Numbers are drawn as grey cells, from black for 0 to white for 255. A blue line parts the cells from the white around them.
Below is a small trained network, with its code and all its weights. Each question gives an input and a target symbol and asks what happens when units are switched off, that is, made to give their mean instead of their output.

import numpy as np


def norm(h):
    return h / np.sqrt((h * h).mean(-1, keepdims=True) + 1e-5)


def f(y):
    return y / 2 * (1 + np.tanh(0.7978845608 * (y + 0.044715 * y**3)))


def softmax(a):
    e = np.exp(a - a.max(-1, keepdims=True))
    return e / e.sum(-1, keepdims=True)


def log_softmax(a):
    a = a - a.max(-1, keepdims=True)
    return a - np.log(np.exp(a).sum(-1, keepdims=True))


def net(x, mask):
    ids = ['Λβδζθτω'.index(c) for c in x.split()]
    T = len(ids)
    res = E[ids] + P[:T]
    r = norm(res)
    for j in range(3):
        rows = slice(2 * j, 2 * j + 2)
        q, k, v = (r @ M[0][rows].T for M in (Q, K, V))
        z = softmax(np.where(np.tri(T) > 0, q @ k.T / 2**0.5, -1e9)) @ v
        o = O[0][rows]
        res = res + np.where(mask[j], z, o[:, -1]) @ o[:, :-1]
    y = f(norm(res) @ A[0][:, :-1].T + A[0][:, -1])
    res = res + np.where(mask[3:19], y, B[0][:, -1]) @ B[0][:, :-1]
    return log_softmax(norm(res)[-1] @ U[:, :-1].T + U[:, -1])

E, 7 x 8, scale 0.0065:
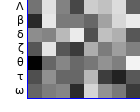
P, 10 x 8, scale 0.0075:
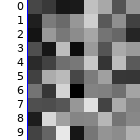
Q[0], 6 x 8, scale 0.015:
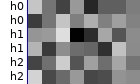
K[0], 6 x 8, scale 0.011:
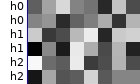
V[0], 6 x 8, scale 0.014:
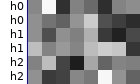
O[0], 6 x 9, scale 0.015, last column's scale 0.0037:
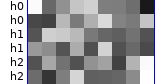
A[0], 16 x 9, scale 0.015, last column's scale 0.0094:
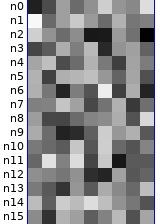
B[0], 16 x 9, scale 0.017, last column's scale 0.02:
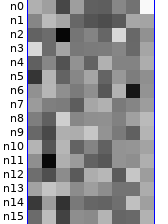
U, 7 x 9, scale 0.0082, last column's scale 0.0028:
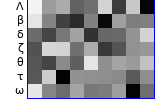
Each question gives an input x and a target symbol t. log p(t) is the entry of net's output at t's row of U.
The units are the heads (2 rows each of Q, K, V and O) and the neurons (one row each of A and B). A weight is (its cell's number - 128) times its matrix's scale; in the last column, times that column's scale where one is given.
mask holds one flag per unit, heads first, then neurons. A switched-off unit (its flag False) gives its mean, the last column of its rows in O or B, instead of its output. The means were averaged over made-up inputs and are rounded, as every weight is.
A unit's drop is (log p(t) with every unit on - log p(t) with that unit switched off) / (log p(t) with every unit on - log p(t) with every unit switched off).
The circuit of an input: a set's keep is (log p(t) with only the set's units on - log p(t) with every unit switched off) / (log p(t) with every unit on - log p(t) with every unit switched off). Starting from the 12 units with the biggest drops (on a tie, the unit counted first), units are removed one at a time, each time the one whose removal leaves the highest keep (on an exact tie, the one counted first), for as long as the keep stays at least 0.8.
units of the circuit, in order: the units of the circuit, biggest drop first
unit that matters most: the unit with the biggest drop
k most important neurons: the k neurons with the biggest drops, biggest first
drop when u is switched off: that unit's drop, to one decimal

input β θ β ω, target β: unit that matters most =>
h1
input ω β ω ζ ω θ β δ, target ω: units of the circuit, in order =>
[n3 h2 n15 h1]
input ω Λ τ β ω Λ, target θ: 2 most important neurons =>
[n9 n15]
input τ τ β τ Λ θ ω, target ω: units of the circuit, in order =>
[h1 n6]
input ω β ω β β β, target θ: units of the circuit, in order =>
[h1 n9]
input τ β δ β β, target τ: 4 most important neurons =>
[n15 n14 n5 n0]
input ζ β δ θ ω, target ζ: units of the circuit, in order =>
[h0 n1 n5]
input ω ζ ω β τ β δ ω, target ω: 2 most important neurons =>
[n0 n15]
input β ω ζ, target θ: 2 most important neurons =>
[n0 n9]
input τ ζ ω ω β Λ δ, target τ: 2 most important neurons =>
[n15 n14]
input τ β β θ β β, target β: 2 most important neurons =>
[n0 n3]
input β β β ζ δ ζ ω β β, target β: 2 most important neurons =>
[n2 n1]
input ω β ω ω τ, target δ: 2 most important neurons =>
[n11 n0]
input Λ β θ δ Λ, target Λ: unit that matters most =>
h2
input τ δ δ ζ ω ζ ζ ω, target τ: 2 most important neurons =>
[n15 n14]
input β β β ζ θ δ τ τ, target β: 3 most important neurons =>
[n2 n1 n9]
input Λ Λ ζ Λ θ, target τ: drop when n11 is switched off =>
0.1
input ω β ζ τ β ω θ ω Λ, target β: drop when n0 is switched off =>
0.2
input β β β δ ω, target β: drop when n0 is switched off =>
-0.1
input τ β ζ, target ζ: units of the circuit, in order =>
[h1]
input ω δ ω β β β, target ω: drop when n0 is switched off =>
0.2
